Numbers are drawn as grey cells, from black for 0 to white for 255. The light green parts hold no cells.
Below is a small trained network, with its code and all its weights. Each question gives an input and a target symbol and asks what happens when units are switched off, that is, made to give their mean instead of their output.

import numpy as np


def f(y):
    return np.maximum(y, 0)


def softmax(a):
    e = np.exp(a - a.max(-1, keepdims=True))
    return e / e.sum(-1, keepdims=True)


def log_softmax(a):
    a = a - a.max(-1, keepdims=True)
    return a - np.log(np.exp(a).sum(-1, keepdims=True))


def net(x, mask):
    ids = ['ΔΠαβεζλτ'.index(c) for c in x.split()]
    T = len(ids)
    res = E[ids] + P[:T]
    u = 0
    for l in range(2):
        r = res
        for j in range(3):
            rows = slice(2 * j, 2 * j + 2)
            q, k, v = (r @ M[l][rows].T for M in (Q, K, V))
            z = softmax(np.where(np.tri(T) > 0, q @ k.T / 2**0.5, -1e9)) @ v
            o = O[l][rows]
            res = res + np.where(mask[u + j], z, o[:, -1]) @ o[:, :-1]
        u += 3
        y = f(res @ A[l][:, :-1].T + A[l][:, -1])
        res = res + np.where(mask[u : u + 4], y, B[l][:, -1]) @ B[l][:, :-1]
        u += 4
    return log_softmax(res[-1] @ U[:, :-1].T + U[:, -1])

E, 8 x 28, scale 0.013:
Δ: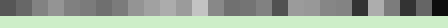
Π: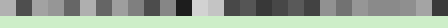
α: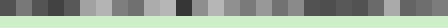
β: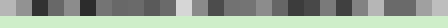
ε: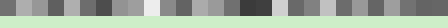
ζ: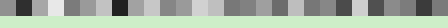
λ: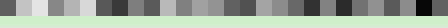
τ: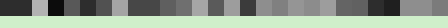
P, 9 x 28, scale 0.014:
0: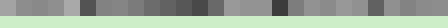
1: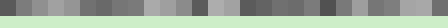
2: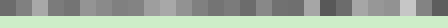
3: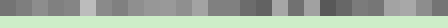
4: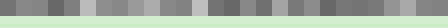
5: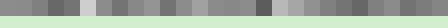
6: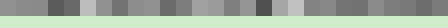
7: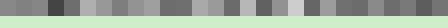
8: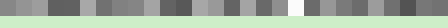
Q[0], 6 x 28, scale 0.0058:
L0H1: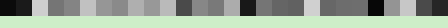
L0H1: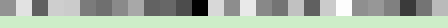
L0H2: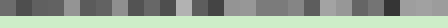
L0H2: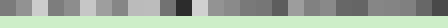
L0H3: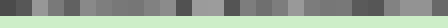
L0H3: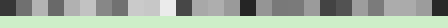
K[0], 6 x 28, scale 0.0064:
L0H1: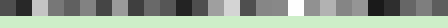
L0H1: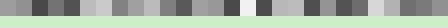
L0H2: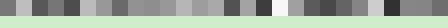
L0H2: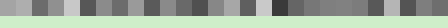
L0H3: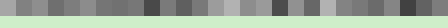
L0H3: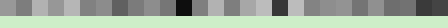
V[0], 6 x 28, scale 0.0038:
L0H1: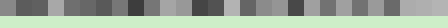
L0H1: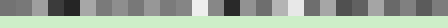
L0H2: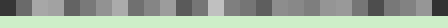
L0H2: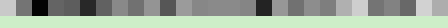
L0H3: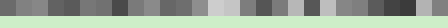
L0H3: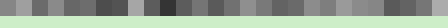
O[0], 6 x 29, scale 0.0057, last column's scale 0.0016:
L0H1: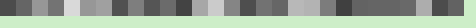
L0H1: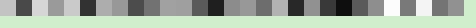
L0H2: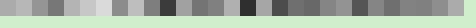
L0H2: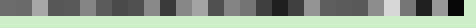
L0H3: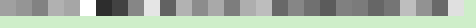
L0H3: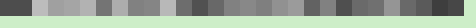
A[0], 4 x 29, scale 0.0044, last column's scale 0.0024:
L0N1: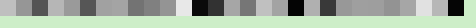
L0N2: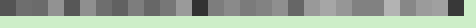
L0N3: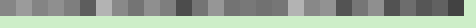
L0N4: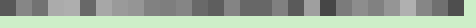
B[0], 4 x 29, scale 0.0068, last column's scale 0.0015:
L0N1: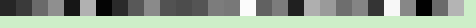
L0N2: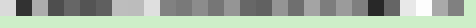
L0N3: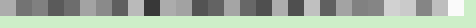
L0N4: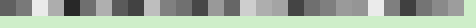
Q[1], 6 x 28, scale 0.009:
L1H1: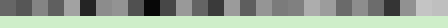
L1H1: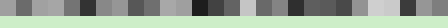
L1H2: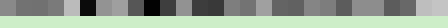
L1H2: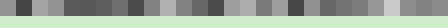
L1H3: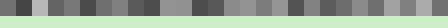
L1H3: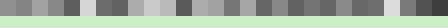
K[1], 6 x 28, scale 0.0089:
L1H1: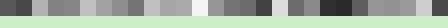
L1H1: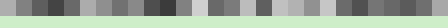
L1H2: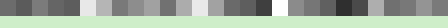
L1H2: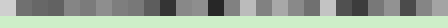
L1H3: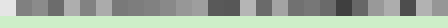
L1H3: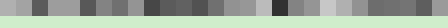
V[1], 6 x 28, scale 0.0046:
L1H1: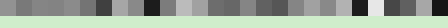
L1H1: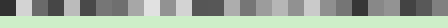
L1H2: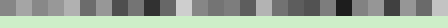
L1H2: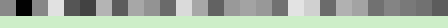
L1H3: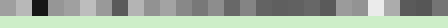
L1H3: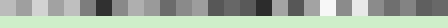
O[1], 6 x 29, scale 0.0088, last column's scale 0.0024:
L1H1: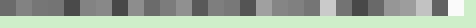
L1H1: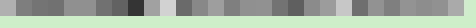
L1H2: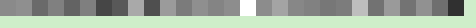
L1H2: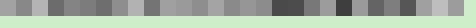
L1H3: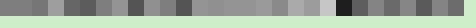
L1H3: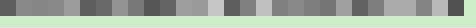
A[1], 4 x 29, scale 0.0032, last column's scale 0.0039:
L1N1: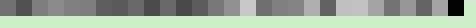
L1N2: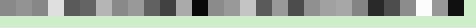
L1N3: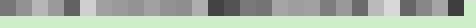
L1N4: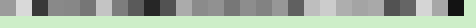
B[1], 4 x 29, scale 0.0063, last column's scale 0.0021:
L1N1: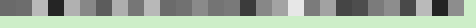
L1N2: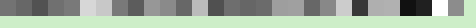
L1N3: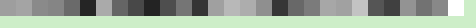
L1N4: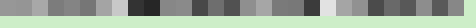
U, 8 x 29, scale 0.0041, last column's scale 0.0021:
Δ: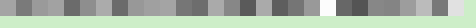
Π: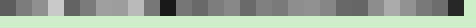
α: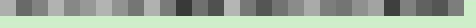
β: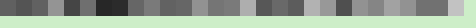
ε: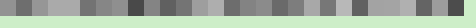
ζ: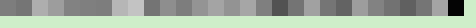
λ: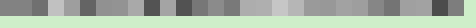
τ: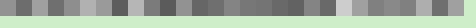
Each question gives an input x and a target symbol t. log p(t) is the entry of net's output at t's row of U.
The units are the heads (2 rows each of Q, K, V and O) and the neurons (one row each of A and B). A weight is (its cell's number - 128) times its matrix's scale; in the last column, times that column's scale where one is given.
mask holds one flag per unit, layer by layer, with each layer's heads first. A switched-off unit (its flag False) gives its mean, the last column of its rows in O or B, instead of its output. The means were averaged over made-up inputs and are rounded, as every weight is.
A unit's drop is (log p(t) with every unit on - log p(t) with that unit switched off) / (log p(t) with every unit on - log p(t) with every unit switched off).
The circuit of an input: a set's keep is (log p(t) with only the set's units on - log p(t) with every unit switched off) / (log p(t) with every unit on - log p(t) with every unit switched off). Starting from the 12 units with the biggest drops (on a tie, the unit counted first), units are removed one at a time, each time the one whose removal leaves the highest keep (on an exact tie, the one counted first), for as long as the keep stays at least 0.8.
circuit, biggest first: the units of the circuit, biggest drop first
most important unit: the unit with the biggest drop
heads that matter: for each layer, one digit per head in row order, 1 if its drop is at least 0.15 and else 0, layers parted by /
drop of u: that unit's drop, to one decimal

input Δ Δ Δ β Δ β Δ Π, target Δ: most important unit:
L1H1
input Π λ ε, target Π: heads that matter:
000 / 100
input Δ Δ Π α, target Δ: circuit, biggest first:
L1H1, L1H2
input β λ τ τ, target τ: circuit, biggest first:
L1H3, L0H1
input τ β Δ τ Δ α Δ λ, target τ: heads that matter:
000 / 001
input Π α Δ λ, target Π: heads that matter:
000 / 100
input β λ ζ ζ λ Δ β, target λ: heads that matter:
110 / 010
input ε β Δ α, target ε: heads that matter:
000 / 101
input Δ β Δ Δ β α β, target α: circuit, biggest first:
L1H3, L1H2, L0H3, L1H1
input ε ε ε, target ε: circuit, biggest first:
L1H3, L1H1
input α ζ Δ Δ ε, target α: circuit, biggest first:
L1H3, L1H1
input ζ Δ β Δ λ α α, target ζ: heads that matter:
000 / 110
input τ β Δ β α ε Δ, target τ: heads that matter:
000 / 001
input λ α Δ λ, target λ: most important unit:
L0H2
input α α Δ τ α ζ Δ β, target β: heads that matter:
100 / 000
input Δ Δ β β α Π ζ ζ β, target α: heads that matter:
101 / 101
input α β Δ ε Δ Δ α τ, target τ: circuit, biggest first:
L0H1, L1H3
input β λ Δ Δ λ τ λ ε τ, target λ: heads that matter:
010 / 010
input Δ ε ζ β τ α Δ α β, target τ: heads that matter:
111 / 001
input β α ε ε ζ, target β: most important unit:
L0H2
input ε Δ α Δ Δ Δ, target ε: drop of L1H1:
0.2
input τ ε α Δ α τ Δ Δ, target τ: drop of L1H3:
0.8
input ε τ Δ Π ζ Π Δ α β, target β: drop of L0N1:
1.4
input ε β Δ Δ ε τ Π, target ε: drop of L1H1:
0.2
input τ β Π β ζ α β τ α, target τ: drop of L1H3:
0.8
